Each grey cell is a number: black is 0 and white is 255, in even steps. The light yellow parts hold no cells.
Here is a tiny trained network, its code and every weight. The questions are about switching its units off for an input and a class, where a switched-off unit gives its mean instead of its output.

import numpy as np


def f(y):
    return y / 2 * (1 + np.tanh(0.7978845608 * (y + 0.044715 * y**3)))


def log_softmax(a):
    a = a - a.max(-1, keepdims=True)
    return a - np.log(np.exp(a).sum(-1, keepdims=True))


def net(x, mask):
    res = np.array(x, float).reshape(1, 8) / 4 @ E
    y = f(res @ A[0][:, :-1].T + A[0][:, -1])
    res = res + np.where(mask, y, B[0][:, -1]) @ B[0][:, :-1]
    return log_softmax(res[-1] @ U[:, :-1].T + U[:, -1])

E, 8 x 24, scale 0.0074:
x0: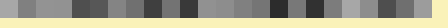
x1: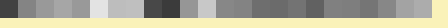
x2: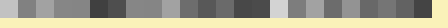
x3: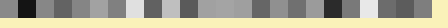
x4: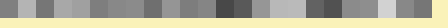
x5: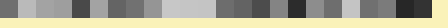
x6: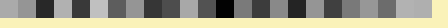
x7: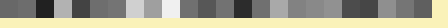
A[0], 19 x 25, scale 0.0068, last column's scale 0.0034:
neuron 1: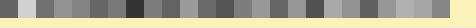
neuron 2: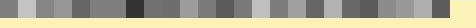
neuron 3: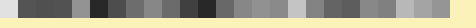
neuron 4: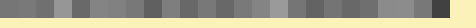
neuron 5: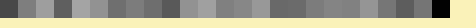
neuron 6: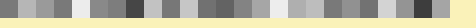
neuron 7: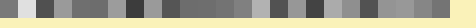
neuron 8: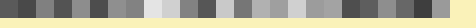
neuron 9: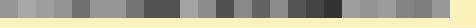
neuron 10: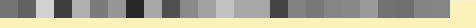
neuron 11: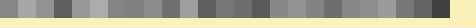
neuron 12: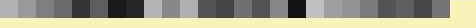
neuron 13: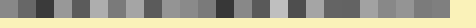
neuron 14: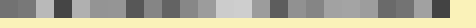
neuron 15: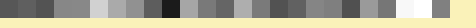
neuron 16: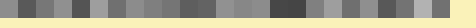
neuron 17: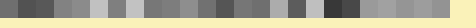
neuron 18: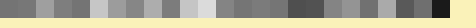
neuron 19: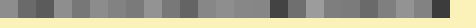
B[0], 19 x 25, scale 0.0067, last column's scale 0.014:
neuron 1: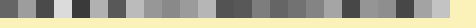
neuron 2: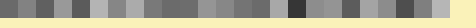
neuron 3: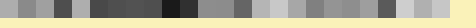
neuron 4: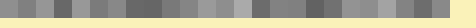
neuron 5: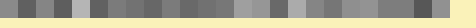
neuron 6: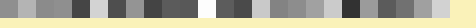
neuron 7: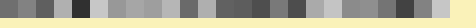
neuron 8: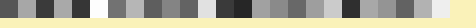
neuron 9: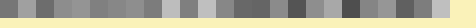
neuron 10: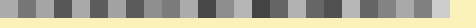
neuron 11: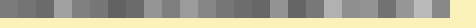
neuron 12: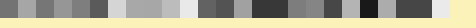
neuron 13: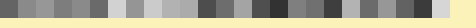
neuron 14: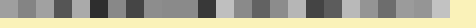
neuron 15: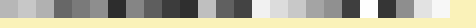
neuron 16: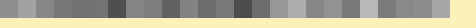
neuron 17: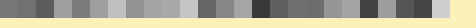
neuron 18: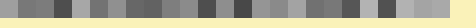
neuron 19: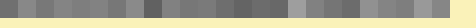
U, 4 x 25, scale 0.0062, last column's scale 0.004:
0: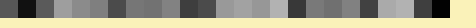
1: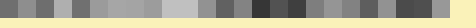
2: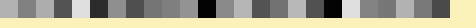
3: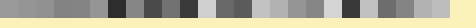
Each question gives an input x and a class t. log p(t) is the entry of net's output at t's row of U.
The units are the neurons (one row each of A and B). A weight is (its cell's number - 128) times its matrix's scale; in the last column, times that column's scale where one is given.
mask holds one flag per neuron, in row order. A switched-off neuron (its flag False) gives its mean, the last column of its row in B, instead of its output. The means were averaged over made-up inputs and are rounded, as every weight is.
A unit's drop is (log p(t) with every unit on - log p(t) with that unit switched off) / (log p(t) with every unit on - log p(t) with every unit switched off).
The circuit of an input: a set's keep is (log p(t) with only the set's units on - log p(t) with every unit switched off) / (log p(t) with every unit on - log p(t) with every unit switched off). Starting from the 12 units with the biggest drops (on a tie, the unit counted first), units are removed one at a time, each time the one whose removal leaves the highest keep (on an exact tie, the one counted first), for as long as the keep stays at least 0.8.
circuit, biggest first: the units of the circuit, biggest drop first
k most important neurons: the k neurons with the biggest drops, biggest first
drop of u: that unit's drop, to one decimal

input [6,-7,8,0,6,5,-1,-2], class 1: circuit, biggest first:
neuron 12
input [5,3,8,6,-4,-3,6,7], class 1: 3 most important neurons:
neuron 17; neuron 14; neuron 10
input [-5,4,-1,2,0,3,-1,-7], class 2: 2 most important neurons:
neuron 8; neuron 10
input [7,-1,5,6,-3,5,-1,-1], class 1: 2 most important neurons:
neuron 3; neuron 14
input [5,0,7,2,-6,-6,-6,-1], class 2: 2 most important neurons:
neuron 10; neuron 15
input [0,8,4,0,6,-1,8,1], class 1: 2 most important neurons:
neuron 13; neuron 17
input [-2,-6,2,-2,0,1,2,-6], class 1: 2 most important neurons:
neuron 12; neuron 15
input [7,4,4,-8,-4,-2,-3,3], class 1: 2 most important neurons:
neuron 15; neuron 6
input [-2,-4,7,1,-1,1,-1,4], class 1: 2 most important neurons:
neuron 12; neuron 15
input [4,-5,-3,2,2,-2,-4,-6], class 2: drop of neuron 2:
0.0
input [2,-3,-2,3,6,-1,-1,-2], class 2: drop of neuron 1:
0.2
